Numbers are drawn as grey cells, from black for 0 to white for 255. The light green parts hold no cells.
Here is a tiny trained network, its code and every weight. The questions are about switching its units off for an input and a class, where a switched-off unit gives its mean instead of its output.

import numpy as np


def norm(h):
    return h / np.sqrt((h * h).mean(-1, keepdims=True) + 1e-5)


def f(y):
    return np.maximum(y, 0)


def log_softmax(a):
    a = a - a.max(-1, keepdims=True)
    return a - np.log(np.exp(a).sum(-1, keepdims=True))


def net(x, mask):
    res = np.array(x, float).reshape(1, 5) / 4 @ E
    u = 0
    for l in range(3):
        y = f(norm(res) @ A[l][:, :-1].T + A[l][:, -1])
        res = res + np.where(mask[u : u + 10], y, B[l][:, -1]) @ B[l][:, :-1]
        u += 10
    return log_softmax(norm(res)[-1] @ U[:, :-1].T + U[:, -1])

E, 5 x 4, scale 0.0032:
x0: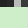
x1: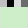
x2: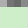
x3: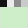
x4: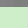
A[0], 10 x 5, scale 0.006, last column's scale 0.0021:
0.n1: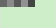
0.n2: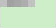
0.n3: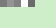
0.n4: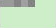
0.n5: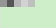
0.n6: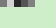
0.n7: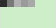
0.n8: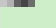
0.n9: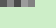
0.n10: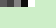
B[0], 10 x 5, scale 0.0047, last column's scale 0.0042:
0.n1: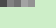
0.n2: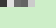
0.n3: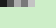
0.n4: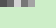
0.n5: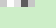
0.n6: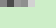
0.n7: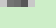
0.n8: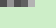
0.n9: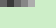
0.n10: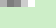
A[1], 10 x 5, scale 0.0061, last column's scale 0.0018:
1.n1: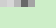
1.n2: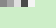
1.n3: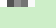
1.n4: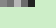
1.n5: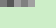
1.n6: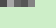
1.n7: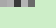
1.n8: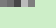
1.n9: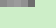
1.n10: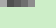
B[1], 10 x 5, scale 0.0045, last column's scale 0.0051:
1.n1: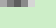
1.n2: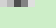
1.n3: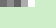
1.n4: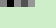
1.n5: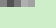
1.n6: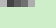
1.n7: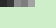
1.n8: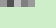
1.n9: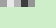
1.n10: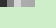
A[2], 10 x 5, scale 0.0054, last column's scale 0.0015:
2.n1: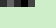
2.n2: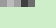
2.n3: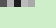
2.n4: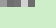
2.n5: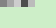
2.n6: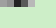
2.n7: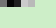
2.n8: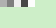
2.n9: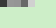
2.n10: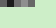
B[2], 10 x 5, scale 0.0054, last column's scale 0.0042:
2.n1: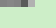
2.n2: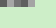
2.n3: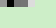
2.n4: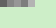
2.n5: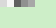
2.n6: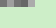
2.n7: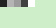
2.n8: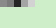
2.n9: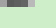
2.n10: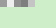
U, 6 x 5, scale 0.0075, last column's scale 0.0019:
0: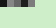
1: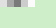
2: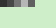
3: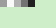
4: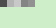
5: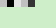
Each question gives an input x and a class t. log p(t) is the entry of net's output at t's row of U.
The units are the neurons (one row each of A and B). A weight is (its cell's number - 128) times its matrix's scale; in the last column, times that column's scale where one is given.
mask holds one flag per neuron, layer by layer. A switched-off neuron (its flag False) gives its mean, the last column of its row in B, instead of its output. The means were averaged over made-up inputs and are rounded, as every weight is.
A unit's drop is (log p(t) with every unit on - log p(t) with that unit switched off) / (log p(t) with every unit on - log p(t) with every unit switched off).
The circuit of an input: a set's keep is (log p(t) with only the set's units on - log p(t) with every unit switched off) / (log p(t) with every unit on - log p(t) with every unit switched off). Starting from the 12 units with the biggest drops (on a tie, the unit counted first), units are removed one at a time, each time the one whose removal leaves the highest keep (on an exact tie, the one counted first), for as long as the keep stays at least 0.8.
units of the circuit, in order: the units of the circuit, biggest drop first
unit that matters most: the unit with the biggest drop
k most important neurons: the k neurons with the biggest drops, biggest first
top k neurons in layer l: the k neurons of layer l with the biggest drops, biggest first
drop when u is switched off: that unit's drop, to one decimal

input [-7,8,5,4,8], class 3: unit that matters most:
0.n2
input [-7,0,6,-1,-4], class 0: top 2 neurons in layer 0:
(0.n10, 0.n8)
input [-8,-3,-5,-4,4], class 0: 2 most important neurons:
(0.n5, 1.n7)
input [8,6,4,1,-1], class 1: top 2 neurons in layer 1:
(1.n2, 1.n7)
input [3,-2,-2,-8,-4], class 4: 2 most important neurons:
(2.n7, 0.n10)
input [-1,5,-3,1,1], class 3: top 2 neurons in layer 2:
(2.n3, 2.n2)
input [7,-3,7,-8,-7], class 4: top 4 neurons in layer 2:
(2.n7, 2.n10, 2.n3, 2.n9)
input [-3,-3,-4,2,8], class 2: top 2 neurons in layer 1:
(1.n4, 1.n7)
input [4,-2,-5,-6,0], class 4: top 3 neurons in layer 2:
(2.n7, 2.n10, 2.n3)
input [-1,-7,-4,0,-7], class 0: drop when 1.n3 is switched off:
0.1
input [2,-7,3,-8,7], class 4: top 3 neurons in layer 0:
(0.n10, 0.n2, 0.n6)
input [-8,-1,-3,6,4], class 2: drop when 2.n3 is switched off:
0.3
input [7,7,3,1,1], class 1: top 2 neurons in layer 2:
(2.n8, 2.n3)
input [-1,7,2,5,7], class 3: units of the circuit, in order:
(0.n5)
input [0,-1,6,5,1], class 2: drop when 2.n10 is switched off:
-0.1
